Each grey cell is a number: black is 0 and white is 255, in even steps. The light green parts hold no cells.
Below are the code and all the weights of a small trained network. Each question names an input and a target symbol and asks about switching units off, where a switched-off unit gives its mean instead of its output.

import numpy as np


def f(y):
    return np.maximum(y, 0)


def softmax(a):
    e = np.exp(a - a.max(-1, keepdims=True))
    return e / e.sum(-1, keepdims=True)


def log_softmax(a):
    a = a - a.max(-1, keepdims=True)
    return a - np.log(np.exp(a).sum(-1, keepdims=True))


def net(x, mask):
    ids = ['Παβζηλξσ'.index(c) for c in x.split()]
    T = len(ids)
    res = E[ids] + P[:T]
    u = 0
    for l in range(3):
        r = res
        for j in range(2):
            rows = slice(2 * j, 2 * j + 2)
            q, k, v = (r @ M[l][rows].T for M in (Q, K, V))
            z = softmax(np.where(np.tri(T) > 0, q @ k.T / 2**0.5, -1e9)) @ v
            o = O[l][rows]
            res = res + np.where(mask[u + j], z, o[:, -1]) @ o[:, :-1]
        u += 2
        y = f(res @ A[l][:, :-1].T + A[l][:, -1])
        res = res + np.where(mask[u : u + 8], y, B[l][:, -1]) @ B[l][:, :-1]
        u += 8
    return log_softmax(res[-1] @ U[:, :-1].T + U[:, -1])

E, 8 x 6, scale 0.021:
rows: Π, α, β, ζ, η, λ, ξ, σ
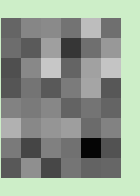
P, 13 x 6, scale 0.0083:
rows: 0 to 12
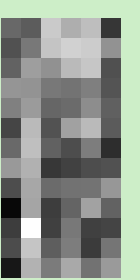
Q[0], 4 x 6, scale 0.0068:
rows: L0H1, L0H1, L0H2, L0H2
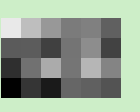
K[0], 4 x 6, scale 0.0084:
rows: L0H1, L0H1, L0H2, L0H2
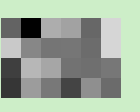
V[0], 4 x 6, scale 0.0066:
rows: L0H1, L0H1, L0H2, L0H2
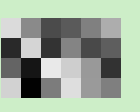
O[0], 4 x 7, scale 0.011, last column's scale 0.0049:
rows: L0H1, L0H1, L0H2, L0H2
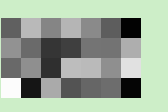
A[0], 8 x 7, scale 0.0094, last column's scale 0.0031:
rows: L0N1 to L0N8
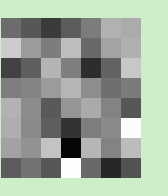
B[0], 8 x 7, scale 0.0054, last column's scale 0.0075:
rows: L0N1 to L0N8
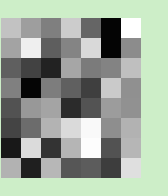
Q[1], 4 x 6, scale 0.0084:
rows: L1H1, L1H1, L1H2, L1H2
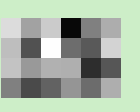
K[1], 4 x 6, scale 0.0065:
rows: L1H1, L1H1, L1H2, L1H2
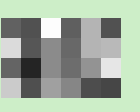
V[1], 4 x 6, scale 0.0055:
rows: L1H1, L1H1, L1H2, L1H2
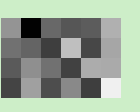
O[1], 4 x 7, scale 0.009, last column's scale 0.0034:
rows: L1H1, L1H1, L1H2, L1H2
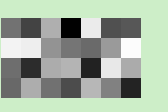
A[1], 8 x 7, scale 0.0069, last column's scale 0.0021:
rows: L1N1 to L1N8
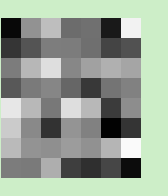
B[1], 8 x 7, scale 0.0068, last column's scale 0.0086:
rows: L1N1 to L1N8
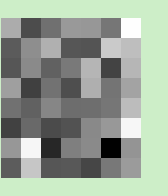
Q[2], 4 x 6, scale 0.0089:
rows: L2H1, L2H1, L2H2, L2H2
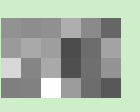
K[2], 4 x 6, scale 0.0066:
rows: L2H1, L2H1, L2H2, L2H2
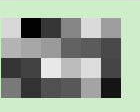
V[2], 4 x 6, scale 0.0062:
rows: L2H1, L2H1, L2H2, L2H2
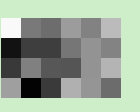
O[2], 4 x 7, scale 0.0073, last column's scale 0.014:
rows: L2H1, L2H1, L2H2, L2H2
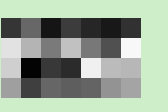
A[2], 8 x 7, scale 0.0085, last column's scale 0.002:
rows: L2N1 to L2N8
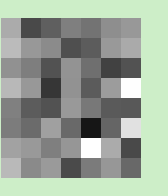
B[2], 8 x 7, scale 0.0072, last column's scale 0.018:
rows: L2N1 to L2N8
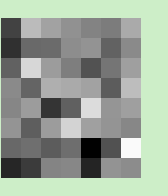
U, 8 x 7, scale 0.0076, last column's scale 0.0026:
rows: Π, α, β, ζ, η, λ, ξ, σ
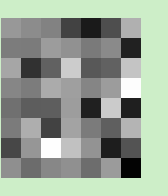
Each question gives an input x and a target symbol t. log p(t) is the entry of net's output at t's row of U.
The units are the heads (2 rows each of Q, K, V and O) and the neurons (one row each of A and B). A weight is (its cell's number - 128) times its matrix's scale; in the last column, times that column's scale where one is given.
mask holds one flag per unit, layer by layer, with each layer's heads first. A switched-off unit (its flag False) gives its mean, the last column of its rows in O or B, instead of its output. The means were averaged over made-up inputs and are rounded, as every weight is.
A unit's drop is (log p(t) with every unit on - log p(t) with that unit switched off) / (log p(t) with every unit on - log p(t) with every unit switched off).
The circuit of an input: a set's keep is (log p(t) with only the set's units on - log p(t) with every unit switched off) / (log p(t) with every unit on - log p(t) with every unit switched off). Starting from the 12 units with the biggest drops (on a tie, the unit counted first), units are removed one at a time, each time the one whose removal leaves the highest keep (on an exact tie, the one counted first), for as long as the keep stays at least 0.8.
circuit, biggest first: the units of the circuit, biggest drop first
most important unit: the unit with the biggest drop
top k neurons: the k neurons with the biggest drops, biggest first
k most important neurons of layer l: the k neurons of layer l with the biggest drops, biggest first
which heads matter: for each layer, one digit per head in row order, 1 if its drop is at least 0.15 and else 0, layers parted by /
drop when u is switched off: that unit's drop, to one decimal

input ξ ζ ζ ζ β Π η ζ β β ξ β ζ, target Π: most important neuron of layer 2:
(L2N7)
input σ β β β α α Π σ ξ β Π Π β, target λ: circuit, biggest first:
(L1H1 L0N8 L1N3 L1N7)
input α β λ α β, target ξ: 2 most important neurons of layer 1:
(L1N6 L1N7)
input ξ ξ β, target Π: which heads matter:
00 / 10 / 00
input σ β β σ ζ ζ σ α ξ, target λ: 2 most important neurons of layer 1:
(L1N6 L1N8)
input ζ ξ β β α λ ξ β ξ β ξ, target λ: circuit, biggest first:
(L0N3 L1H2 L2N5)
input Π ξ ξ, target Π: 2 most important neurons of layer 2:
(L2N3 L2N8)
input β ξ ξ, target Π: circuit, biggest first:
(L1H1 L0N8 L1N8)
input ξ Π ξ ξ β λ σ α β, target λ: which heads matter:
00 / 00 / 00
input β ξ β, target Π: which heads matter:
00 / 11 / 00
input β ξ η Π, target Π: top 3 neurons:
(L2N7 L0N3 L2N4)
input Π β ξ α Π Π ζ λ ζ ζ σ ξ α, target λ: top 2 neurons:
(L0N7 L0N1)
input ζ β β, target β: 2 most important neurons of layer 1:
(L1N2 L1N8)
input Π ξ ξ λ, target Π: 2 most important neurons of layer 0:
(L0N2 L0N8)
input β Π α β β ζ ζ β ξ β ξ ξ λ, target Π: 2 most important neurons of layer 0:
(L0N3 L0N2)
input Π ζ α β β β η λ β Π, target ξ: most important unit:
L2H2
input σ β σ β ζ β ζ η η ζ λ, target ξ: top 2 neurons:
(L2N4 L2N7)
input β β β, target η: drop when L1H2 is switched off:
0.3
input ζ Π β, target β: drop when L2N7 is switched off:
0.2
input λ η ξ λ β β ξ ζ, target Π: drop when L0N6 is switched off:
0.1
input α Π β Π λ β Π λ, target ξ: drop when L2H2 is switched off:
0.2
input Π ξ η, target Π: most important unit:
L1H1
